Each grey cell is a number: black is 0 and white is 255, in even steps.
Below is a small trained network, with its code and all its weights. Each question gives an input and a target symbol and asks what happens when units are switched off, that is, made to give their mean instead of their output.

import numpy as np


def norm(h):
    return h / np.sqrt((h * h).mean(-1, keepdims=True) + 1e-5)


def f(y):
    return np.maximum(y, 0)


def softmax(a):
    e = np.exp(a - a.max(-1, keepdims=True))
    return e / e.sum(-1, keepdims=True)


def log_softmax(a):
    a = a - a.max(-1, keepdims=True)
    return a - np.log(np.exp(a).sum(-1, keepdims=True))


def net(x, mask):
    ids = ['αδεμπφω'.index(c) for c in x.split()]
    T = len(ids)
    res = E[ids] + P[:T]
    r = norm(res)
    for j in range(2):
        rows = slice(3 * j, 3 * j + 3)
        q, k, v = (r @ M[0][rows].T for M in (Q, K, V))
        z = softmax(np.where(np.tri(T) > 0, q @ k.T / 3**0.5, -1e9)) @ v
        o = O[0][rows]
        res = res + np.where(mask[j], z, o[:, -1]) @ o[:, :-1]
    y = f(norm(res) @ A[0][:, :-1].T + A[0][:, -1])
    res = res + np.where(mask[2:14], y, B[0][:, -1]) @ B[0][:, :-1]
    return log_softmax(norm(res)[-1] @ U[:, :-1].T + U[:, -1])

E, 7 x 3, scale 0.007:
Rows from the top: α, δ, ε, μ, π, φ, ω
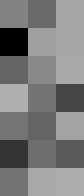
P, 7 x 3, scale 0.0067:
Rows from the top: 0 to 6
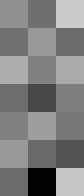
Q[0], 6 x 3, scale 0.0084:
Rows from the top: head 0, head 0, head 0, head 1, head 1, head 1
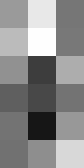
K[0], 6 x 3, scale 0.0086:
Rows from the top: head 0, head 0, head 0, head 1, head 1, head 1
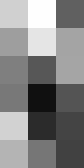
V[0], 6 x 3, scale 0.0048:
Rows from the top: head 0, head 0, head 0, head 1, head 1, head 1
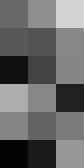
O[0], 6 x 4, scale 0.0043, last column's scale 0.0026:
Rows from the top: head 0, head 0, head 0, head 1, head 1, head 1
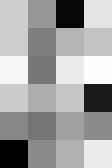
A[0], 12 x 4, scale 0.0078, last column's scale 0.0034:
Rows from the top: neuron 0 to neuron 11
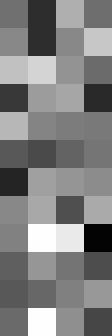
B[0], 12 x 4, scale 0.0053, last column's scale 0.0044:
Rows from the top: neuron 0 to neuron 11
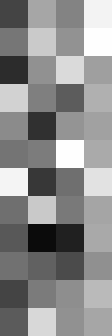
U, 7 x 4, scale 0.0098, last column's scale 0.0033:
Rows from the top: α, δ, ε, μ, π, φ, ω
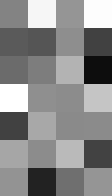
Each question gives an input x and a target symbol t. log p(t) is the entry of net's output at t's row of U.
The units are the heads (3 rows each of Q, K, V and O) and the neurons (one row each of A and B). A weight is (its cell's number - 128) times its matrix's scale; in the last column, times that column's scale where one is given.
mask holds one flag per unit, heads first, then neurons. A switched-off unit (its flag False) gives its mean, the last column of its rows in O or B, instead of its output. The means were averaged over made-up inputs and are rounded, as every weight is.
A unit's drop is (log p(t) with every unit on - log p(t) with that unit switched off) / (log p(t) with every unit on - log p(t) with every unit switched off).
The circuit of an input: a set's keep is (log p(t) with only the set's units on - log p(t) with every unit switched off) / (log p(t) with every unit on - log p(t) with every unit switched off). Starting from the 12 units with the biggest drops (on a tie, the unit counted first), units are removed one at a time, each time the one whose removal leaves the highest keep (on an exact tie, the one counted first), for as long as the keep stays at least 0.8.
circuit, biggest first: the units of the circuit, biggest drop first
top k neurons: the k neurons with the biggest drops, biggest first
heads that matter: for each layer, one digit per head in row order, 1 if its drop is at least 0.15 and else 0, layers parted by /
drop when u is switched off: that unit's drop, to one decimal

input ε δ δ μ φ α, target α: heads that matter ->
10
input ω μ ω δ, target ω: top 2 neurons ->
(neuron 6; neuron 3)
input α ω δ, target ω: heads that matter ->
00
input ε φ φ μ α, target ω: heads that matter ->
00
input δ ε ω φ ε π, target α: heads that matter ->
00
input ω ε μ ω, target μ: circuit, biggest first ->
(head 1)
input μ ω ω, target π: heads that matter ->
11
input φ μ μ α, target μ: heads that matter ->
01
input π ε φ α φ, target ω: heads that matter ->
01
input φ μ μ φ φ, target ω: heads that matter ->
00
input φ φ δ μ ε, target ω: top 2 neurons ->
(neuron 8; neuron 6)
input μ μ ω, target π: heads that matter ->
11
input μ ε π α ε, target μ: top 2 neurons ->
(neuron 6; neuron 0)
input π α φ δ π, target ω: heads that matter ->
11
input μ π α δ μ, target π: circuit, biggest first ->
(head 0)
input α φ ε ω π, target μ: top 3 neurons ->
(neuron 6; neuron 3; neuron 2)
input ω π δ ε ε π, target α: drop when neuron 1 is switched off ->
0.2
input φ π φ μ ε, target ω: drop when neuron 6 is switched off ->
0.1
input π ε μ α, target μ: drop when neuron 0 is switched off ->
-0.1
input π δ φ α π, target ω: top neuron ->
(neuron 8)
